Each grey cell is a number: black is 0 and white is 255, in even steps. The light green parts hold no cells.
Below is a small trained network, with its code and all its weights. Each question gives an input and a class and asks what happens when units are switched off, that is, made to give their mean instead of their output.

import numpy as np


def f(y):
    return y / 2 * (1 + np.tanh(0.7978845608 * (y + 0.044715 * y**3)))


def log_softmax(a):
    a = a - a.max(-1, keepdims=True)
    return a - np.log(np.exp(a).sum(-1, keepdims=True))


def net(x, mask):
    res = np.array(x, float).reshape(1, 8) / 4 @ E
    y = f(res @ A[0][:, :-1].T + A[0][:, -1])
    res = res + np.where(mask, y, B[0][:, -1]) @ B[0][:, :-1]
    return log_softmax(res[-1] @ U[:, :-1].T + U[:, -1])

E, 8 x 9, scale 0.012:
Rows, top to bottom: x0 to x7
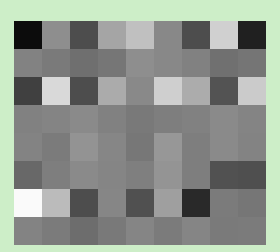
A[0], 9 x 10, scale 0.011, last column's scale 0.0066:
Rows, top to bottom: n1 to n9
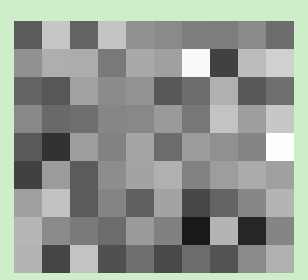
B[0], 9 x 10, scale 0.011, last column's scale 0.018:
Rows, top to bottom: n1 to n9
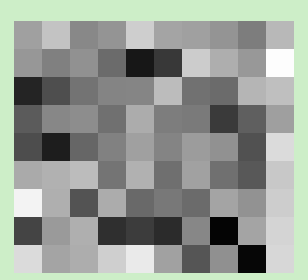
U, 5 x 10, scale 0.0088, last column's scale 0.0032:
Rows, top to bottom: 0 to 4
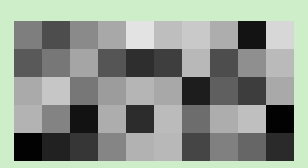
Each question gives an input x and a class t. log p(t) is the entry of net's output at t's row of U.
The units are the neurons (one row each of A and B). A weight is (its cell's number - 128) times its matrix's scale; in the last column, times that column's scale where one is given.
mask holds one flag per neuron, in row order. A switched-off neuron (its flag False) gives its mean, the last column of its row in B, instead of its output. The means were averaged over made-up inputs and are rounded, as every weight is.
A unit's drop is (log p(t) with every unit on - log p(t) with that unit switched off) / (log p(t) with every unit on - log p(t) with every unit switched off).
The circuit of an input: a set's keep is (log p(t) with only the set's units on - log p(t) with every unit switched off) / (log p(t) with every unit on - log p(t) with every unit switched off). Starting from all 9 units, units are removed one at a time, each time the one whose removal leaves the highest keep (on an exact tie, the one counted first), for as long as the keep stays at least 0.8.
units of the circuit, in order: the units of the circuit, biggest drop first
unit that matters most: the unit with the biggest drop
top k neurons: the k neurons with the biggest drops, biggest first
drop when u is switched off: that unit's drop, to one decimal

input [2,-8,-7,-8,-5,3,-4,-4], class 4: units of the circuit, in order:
(n3)
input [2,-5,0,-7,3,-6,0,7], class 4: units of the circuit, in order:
(n2; n9)
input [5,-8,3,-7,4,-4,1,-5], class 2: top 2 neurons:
(n5; n2)
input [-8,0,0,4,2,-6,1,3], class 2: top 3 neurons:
(n9; n5; n8)
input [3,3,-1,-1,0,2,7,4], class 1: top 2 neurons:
(n8; n9)
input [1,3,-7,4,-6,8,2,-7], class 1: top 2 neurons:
(n8; n7)
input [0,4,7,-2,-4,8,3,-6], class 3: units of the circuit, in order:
(n9; n7)
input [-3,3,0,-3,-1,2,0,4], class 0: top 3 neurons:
(n8; n7; n9)
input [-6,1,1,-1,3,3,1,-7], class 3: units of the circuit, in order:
(n8; n6)
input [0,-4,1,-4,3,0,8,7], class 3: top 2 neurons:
(n7; n9)
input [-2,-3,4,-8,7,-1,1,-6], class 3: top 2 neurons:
(n8; n7)
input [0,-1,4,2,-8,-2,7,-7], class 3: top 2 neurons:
(n9; n7)
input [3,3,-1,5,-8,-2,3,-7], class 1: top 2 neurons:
(n9; n8)
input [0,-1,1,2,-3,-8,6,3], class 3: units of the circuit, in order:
(n7)
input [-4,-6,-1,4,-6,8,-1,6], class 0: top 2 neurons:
(n8; n9)
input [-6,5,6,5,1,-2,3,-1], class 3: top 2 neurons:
(n7; n8)
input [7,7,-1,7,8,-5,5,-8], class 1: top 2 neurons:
(n8; n9)
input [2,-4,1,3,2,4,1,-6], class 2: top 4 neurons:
(n2; n5; n8; n3)
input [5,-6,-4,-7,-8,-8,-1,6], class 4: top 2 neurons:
(n2; n3)
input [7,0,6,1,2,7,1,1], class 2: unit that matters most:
n5
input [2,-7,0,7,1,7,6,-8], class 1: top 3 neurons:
(n8; n9; n6)
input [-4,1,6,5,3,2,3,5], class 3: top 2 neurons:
(n7; n8)
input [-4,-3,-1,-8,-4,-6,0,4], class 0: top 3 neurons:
(n8; n9; n7)
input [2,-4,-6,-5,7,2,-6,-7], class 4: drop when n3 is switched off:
0.4
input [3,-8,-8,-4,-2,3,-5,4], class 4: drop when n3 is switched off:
0.2
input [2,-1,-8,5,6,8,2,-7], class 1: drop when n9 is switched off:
0.0
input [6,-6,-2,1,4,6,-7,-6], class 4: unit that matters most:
n3
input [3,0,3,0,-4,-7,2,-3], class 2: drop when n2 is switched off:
0.1
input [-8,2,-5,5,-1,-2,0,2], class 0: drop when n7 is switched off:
0.1
